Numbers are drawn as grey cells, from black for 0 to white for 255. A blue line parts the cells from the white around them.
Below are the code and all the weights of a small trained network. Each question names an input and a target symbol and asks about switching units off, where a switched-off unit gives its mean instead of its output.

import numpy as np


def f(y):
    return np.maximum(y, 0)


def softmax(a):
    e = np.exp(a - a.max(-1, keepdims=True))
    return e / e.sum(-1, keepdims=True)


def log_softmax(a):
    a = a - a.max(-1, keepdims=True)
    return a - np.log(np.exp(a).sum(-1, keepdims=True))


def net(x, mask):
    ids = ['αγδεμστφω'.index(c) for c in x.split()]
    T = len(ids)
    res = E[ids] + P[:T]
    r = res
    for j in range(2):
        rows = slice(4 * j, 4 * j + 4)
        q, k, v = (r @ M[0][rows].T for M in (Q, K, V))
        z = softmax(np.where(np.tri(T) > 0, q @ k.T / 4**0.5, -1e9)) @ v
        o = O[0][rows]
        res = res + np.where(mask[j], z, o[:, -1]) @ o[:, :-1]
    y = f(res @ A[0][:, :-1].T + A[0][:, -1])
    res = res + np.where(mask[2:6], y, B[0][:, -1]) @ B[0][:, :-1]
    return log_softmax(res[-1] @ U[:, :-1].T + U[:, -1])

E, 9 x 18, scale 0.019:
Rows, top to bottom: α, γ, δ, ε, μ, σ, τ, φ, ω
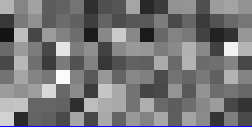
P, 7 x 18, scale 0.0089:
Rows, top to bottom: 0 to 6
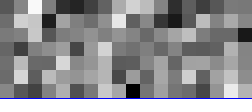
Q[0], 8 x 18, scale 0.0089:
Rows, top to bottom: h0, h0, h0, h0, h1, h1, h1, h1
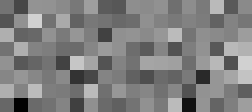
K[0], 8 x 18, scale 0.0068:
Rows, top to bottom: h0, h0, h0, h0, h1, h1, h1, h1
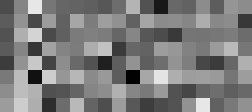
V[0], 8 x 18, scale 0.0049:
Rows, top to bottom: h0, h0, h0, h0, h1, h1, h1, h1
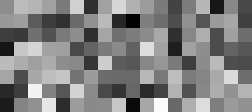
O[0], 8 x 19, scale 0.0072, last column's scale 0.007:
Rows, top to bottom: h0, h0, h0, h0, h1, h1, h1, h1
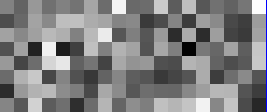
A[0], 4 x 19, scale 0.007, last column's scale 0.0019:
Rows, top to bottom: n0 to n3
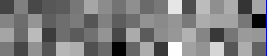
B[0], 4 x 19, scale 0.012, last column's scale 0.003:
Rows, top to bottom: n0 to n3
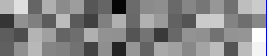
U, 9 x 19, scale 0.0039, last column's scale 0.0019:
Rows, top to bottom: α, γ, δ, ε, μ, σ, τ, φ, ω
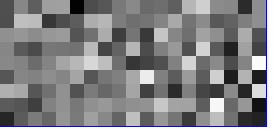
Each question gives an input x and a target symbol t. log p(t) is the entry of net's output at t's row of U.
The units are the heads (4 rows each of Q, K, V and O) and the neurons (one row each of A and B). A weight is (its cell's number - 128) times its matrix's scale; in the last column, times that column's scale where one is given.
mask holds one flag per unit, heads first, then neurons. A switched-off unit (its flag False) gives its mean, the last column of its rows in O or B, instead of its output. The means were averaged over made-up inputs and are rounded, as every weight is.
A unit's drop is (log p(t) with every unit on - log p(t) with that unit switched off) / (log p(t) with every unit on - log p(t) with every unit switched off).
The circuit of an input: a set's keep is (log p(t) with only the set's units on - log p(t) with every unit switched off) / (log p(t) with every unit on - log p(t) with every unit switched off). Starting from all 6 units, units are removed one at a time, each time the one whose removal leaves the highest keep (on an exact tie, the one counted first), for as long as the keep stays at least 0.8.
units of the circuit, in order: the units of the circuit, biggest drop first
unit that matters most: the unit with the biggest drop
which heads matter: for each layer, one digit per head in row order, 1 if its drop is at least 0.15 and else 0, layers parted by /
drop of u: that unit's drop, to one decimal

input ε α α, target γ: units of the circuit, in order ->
h1, n2
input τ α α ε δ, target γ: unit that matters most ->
h1
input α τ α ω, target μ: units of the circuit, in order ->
h0, n2
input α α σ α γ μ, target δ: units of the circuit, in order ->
n0, h0, h1
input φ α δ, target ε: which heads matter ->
11
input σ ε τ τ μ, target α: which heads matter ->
01
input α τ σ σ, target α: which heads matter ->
01
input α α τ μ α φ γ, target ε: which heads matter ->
11
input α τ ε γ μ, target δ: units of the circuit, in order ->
n0, h1, h0
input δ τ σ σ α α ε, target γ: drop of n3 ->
0.0
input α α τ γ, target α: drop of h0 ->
0.1
